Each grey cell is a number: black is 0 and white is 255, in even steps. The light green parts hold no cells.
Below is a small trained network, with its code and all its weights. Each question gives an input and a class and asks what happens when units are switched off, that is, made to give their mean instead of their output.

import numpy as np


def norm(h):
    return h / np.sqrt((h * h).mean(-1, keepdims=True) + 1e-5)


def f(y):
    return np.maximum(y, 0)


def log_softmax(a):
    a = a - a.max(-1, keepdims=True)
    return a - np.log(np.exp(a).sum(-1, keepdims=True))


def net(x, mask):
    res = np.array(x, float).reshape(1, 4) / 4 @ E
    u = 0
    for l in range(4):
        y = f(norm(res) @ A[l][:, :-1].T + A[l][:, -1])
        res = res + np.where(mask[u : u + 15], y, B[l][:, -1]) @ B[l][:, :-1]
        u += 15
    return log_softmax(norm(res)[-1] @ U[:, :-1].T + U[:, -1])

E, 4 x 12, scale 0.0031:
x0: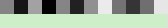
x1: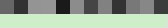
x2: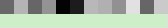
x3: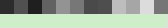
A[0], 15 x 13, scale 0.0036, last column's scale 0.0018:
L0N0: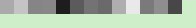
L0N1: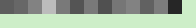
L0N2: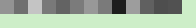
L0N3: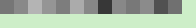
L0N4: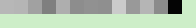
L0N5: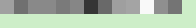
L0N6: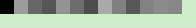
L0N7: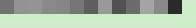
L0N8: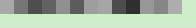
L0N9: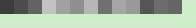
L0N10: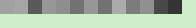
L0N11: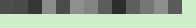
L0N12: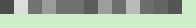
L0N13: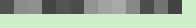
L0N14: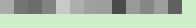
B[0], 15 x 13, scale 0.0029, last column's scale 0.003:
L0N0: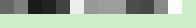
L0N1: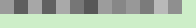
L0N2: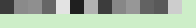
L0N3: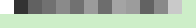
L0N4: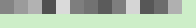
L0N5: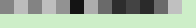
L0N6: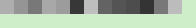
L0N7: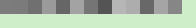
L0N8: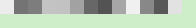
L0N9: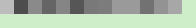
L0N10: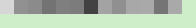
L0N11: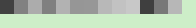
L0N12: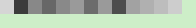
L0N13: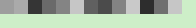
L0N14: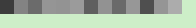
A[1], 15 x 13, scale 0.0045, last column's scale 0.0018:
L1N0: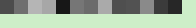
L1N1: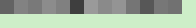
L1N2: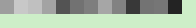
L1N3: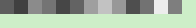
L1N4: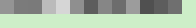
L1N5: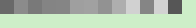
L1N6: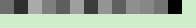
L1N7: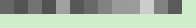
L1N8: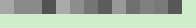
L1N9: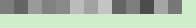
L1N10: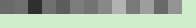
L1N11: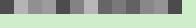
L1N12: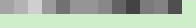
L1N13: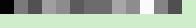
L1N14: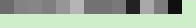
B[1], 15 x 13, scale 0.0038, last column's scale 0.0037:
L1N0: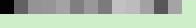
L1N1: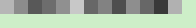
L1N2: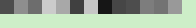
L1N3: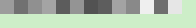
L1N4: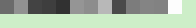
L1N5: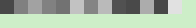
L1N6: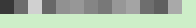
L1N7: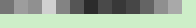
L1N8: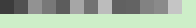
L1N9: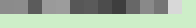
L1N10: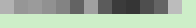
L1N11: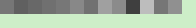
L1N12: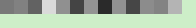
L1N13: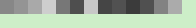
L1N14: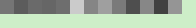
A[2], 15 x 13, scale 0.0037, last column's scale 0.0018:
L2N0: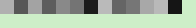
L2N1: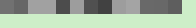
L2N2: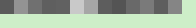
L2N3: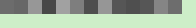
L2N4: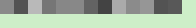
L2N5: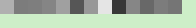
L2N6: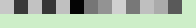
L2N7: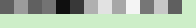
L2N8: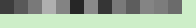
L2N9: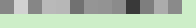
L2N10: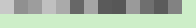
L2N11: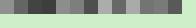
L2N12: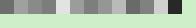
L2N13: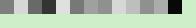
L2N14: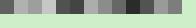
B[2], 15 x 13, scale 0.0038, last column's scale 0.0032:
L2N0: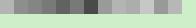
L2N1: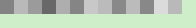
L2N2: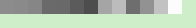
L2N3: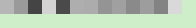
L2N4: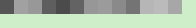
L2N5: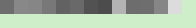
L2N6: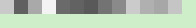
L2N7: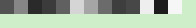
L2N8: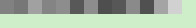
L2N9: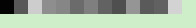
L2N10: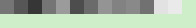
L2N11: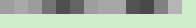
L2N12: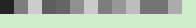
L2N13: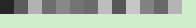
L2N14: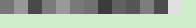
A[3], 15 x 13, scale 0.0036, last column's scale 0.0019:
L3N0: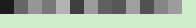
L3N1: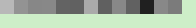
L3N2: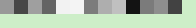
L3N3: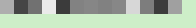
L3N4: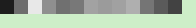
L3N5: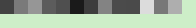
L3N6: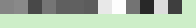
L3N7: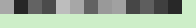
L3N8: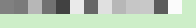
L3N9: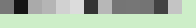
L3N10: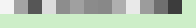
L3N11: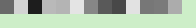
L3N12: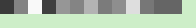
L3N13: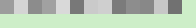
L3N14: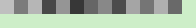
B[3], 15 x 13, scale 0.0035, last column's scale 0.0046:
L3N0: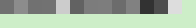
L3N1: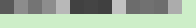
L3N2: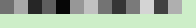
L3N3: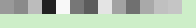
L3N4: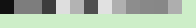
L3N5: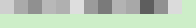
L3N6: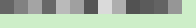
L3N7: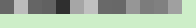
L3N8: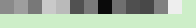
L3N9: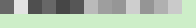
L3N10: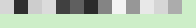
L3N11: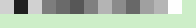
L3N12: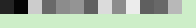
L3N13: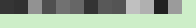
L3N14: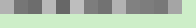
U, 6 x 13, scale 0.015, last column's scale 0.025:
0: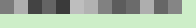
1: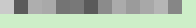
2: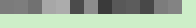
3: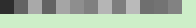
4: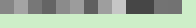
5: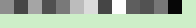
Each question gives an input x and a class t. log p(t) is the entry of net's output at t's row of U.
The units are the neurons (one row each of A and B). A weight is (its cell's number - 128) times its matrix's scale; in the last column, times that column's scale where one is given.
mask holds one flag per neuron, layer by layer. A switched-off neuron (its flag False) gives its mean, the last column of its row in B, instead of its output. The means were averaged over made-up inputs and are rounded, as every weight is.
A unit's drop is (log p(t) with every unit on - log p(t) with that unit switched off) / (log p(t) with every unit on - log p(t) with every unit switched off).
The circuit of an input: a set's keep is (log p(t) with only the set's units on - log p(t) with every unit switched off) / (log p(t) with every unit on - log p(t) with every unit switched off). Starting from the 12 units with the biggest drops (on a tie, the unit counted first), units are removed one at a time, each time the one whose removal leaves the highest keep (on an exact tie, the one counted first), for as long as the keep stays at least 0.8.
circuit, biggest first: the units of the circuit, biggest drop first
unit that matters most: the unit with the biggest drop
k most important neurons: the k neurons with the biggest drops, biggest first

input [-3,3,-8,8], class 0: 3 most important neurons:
[L1N14, L0N2, L3N8]
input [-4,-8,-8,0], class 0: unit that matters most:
L3N2
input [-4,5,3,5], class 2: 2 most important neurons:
[L1N10, L1N13]
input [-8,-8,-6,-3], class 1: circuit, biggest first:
[L3N11, L3N10]
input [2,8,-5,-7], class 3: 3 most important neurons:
[L1N0, L1N6, L0N5]
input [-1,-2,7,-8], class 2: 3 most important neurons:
[L1N2, L1N4, L1N9]
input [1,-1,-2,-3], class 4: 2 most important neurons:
[L1N4, L0N8]
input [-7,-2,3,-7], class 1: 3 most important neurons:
[L0N12, L3N11, L0N5]
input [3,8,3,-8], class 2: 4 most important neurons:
[L1N2, L1N12, L1N9, L2N14]
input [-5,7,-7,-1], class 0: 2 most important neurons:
[L0N3, L2N9]
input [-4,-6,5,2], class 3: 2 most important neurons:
[L2N13, L1N4]
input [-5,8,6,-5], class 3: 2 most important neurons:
[L1N0, L1N4]
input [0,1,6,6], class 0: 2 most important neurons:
[L0N0, L0N2]
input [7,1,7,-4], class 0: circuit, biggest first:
[L2N7]
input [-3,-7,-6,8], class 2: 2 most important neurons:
[L1N13, L1N7]
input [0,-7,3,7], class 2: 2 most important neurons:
[L1N13, L1N7]
